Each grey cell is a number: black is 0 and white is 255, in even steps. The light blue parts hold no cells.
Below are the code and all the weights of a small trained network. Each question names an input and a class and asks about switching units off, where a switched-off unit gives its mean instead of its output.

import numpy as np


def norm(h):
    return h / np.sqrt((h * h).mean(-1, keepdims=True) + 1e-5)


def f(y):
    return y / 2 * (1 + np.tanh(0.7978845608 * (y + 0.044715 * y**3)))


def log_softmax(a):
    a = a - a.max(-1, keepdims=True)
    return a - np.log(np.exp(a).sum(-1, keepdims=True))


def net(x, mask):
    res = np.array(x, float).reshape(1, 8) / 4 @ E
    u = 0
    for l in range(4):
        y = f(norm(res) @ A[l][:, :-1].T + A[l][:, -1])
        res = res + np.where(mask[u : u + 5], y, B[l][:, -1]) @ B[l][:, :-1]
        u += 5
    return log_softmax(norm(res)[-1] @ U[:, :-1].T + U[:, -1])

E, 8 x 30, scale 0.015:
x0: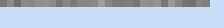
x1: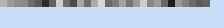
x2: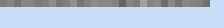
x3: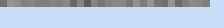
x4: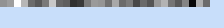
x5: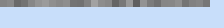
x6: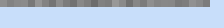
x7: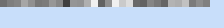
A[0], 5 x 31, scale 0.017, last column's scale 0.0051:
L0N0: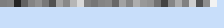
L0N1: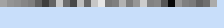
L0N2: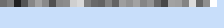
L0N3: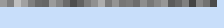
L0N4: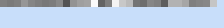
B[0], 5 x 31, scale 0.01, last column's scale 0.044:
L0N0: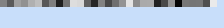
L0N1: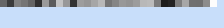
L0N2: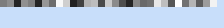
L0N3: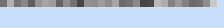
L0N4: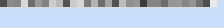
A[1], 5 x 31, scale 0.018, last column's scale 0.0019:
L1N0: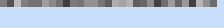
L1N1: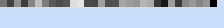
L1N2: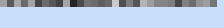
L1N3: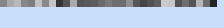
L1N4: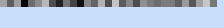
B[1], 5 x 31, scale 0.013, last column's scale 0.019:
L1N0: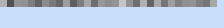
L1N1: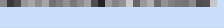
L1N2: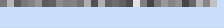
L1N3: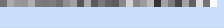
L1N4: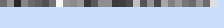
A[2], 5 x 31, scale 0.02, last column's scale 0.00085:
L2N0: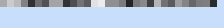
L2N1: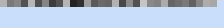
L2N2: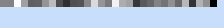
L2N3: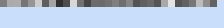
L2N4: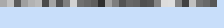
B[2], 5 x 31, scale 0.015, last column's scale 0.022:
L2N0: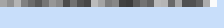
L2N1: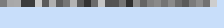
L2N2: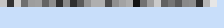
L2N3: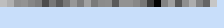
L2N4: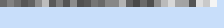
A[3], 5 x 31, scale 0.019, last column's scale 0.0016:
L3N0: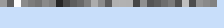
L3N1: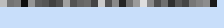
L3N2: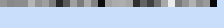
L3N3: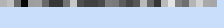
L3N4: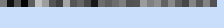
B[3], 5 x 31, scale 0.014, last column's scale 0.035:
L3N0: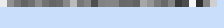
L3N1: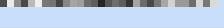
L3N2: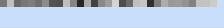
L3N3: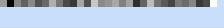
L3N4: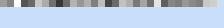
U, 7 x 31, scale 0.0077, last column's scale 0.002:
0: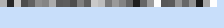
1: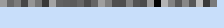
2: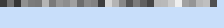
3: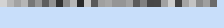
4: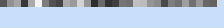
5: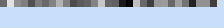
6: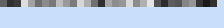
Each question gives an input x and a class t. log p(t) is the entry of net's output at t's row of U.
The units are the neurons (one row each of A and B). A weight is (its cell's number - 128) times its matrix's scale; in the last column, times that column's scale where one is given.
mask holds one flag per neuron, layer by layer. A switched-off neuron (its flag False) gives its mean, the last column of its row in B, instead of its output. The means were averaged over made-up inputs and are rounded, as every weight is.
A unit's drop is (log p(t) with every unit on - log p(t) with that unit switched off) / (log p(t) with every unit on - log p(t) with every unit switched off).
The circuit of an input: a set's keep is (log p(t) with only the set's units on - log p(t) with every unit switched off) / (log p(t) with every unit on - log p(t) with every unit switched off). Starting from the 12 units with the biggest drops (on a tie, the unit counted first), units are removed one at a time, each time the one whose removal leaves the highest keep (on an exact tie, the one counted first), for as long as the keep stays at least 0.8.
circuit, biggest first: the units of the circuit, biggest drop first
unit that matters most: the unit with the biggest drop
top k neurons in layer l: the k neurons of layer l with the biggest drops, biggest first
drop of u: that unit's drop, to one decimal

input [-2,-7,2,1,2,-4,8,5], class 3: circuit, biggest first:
[L0N1]
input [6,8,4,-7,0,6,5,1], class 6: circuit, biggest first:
[L0N2; L1N1]
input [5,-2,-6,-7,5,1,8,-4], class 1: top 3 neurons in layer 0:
[L0N1; L0N4; L0N2]
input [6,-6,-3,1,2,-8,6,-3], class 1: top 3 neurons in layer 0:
[L0N2; L0N1; L0N4]
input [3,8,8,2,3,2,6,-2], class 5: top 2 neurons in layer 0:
[L0N4; L0N0]
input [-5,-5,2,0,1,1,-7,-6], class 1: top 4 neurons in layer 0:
[L0N2; L0N1; L0N4; L0N0]
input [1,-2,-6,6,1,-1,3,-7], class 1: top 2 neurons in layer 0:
[L0N1; L0N2]
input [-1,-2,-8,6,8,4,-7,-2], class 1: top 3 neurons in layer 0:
[L0N1; L0N4; L0N2]
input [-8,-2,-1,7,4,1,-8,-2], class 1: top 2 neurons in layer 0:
[L0N1; L0N4]
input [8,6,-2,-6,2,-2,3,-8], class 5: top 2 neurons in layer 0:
[L0N0; L0N4]
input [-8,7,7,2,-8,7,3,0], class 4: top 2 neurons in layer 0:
[L0N4; L0N0]
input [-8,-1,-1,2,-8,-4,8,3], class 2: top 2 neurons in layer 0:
[L0N1; L0N2]
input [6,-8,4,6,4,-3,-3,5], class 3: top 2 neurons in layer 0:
[L0N2; L0N1]
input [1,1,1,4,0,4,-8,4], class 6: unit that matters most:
L0N3
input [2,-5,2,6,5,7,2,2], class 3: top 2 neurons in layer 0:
[L0N1; L0N2]
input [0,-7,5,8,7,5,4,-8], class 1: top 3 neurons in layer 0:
[L0N1; L0N2; L0N4]
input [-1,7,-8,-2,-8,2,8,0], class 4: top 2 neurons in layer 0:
[L0N4; L0N0]
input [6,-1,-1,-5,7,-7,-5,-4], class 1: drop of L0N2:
1.0
